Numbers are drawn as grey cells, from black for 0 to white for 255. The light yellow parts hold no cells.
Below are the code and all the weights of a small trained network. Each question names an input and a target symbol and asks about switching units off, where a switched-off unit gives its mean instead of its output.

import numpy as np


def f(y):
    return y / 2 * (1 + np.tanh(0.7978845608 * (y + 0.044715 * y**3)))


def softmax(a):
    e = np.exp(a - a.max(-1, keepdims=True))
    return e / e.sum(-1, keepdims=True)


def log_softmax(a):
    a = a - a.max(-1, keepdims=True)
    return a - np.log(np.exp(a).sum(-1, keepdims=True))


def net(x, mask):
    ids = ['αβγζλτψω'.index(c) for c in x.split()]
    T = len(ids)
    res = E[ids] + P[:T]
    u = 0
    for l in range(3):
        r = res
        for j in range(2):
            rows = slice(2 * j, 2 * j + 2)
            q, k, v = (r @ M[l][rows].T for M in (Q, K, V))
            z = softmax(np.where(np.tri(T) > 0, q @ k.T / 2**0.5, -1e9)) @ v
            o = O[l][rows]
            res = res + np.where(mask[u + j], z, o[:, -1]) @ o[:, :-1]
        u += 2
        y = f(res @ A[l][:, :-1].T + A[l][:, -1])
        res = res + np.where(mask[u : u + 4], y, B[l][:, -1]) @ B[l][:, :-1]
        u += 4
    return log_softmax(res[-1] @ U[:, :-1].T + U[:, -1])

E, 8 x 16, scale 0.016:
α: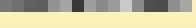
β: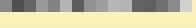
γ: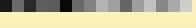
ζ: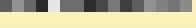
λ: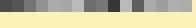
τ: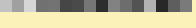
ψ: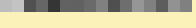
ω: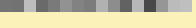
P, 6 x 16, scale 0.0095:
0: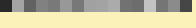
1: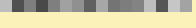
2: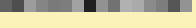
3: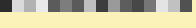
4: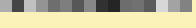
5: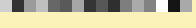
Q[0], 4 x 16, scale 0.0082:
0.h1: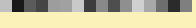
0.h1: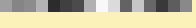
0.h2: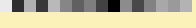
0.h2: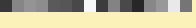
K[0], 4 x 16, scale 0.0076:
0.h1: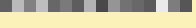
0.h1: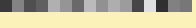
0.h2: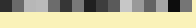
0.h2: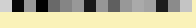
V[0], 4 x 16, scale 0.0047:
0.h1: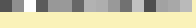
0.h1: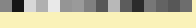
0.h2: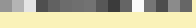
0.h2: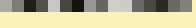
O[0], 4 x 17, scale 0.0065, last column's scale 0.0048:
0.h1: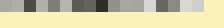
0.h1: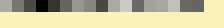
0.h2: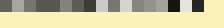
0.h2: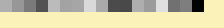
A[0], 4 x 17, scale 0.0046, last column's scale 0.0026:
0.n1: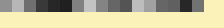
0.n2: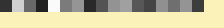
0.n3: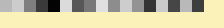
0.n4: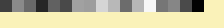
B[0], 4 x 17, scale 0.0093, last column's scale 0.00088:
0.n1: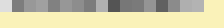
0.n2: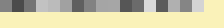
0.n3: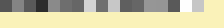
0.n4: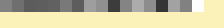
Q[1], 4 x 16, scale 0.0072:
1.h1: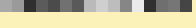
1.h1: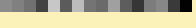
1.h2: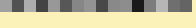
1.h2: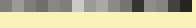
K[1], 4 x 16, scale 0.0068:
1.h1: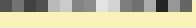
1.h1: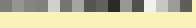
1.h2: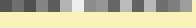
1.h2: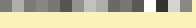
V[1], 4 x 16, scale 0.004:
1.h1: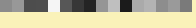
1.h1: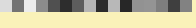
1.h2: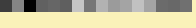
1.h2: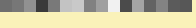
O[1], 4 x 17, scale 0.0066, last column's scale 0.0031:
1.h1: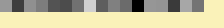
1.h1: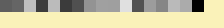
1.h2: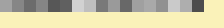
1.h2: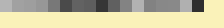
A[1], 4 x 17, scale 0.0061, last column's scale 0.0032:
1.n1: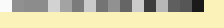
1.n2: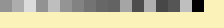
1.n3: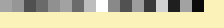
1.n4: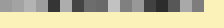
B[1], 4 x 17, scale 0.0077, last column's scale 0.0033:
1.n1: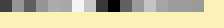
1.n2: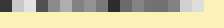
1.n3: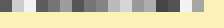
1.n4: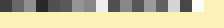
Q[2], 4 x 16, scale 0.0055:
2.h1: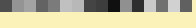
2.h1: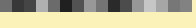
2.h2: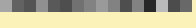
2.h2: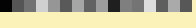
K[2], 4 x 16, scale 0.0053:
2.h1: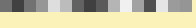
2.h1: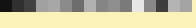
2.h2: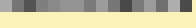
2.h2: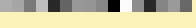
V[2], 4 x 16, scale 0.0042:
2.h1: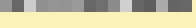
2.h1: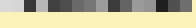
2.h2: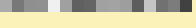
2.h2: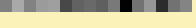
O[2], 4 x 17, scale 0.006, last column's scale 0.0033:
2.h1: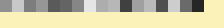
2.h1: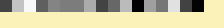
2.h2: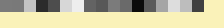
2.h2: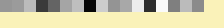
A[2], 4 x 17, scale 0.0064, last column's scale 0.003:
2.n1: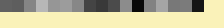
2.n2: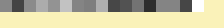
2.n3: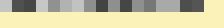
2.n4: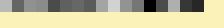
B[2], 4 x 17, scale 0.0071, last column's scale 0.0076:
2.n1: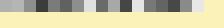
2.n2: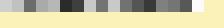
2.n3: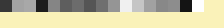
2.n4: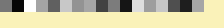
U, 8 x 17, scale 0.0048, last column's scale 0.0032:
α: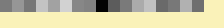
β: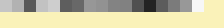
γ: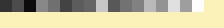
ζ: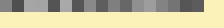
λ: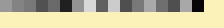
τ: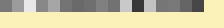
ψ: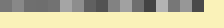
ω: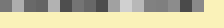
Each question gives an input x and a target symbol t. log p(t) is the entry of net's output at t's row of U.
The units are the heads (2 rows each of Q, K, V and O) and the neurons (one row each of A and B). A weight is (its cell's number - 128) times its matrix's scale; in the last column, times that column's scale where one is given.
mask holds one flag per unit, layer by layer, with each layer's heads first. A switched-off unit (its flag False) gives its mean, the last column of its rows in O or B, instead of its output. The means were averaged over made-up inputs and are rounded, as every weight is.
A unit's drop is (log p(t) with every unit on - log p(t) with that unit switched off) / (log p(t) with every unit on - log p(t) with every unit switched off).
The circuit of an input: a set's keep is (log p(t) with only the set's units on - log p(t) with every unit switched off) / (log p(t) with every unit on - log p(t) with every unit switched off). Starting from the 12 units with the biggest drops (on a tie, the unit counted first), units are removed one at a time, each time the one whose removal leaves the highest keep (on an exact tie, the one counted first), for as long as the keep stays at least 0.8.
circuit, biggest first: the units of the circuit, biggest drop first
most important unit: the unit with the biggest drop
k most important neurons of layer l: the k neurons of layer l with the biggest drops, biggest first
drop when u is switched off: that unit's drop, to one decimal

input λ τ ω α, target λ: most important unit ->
0.h2
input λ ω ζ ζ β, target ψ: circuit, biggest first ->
0.h2, 2.h2, 0.n2
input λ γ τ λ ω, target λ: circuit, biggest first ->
0.h2, 0.n3
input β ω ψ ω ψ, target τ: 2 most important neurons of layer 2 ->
2.n1, 2.n2
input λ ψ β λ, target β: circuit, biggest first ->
0.h1, 2.n2
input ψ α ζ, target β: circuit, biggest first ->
0.h1, 2.n2, 2.n3
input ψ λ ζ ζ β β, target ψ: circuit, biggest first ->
2.h2, 0.n2, 0.h1
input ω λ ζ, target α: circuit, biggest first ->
0.h1, 0.n2, 1.n2
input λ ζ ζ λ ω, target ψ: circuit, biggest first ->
2.h2, 0.h2, 0.n2
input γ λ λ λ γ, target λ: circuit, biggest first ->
2.n1, 2.h1, 0.n4, 1.h1
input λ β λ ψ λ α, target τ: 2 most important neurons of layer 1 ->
1.n3, 1.n4
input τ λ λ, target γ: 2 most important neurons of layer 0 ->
0.n2, 0.n1
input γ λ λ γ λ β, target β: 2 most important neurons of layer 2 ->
2.n2, 2.n3
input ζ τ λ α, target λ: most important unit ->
0.n3
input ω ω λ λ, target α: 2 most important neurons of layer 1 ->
1.n2, 1.n4
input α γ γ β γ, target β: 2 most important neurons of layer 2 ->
2.n3, 2.n4
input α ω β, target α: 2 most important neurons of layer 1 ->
1.n3, 1.n1
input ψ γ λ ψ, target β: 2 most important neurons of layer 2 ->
2.n2, 2.n3
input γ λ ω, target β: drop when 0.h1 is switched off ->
0.4
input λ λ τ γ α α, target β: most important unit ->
0.h1
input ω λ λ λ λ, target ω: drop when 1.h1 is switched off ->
0.2
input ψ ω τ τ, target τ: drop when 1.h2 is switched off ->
0.1
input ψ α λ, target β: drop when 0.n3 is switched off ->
0.0
